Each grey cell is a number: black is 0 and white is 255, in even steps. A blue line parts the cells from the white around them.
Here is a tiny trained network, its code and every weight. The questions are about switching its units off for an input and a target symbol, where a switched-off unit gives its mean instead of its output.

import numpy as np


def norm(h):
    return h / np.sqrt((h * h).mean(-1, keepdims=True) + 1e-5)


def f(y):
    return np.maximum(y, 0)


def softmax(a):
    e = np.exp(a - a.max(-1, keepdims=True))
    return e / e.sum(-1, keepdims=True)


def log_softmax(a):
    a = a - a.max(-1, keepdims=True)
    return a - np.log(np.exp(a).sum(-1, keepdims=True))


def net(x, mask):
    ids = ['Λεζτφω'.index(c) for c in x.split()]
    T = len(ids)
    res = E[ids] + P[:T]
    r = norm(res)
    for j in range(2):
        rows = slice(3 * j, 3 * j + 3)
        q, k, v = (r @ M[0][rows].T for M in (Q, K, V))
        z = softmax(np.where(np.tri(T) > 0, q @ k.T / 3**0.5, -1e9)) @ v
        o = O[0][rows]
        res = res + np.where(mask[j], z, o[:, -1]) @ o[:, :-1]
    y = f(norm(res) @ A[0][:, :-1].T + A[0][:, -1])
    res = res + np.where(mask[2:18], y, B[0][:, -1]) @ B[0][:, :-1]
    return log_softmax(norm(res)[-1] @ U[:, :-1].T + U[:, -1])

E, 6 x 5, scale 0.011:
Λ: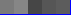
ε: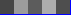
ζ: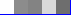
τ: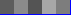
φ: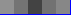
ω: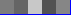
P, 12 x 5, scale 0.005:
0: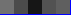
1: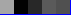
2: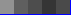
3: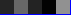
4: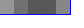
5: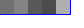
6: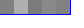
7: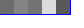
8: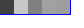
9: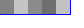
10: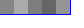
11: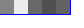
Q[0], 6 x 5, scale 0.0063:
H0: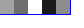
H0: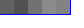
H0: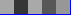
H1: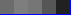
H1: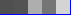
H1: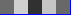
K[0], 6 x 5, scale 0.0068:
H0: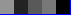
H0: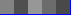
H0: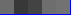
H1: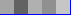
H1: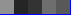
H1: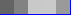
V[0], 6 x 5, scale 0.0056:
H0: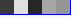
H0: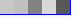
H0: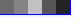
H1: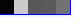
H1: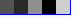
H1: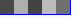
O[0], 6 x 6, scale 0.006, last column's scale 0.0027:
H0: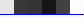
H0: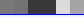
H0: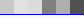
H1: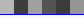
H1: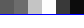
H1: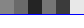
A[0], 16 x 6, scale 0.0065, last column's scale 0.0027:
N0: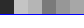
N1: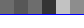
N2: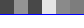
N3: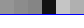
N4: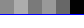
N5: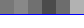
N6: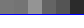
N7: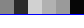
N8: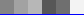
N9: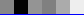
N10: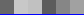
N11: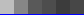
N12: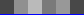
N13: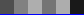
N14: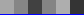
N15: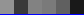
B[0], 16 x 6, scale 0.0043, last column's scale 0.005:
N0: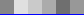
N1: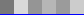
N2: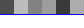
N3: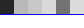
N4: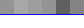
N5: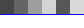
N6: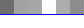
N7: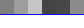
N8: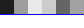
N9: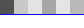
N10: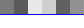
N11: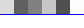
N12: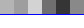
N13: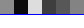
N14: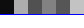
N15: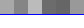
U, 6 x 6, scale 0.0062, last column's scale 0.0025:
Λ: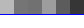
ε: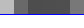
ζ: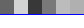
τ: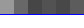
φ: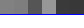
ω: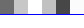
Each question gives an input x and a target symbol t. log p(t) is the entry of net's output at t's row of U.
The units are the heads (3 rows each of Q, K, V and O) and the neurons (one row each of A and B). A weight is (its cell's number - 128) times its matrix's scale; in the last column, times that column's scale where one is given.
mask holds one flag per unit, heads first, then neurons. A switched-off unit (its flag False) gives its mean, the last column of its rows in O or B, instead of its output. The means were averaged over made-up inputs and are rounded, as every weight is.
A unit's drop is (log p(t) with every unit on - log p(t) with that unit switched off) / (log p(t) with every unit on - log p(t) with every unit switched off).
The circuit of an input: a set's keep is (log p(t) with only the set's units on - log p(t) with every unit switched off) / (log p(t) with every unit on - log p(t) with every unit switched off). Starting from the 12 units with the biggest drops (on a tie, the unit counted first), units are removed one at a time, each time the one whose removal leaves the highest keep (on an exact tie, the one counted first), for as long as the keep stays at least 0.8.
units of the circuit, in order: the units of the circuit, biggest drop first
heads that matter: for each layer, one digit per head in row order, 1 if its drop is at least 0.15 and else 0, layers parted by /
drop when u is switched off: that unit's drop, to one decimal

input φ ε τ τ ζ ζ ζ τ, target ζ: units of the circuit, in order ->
H0, H1
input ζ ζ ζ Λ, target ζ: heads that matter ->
01
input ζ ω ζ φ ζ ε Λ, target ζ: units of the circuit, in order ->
H1
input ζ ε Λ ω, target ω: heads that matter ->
00
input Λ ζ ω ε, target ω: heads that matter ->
11
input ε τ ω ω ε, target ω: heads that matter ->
10
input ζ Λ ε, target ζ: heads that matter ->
11
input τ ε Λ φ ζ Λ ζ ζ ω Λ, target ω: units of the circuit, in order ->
N3, H1
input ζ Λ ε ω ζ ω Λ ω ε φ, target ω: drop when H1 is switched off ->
0.2
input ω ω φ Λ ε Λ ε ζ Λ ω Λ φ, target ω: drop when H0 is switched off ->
0.4
